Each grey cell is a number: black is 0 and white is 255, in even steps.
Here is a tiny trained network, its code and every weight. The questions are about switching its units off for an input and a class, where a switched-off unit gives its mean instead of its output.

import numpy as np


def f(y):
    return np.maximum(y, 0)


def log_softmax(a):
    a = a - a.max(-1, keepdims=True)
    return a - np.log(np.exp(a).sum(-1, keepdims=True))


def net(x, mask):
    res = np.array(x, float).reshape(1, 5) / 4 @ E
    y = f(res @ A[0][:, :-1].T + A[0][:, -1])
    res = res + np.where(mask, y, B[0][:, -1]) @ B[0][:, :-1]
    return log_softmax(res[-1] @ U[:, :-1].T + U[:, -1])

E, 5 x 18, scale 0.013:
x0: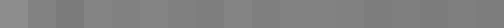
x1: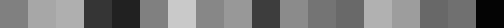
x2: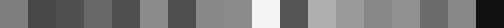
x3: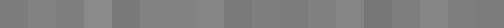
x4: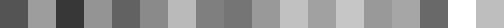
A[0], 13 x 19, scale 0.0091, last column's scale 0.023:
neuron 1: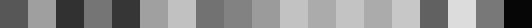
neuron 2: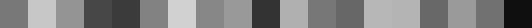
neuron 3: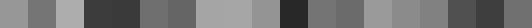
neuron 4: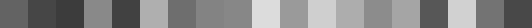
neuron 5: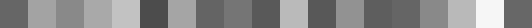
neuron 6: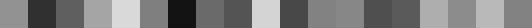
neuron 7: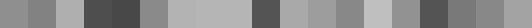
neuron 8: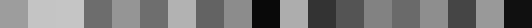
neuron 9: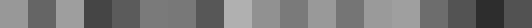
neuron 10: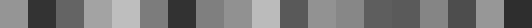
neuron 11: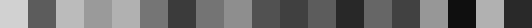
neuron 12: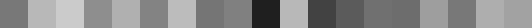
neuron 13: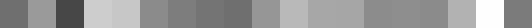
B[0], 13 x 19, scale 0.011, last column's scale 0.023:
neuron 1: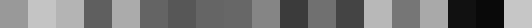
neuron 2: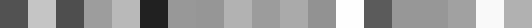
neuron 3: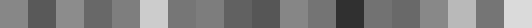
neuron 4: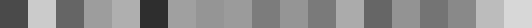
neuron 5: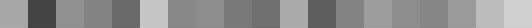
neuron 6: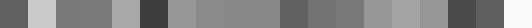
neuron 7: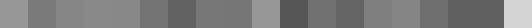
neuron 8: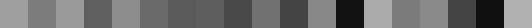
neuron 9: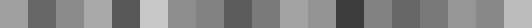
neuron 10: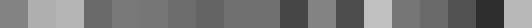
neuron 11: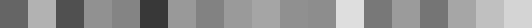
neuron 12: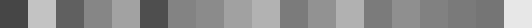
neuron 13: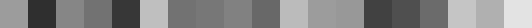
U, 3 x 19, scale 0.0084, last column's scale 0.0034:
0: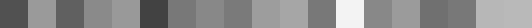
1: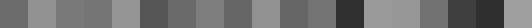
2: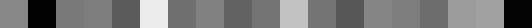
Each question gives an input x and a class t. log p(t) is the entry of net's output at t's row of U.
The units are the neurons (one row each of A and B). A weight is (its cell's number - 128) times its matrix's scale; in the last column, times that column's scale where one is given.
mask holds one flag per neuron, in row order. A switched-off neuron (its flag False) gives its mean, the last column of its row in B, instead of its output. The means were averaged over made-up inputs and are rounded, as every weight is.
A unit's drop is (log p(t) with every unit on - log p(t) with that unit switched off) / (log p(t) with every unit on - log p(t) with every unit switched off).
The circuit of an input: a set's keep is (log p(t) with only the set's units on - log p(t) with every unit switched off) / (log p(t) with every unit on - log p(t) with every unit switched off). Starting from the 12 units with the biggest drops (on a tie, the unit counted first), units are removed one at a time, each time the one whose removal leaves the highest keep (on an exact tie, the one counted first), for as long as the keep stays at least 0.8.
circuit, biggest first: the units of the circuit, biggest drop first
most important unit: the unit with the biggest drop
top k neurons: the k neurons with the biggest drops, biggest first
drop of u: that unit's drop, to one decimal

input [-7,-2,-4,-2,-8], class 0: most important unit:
neuron 11
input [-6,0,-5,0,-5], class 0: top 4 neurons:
(neuron 11; neuron 1; neuron 12; neuron 10)
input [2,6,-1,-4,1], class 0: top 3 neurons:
(neuron 2; neuron 1; neuron 10)
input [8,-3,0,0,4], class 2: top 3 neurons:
(neuron 13; neuron 12; neuron 11)
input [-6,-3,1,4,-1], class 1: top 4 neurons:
(neuron 11; neuron 2; neuron 4; neuron 12)
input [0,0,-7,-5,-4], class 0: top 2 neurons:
(neuron 11; neuron 12)
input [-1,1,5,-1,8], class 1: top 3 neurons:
(neuron 1; neuron 11; neuron 2)
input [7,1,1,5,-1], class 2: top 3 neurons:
(neuron 6; neuron 1; neuron 12)
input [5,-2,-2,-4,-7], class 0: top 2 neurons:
(neuron 11; neuron 1)
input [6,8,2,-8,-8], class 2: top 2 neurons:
(neuron 3; neuron 9)
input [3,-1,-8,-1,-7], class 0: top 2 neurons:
(neuron 11; neuron 12)
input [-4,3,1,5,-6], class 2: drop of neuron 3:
0.1
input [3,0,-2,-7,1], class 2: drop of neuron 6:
0.6
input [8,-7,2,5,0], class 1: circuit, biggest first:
(neuron 10)
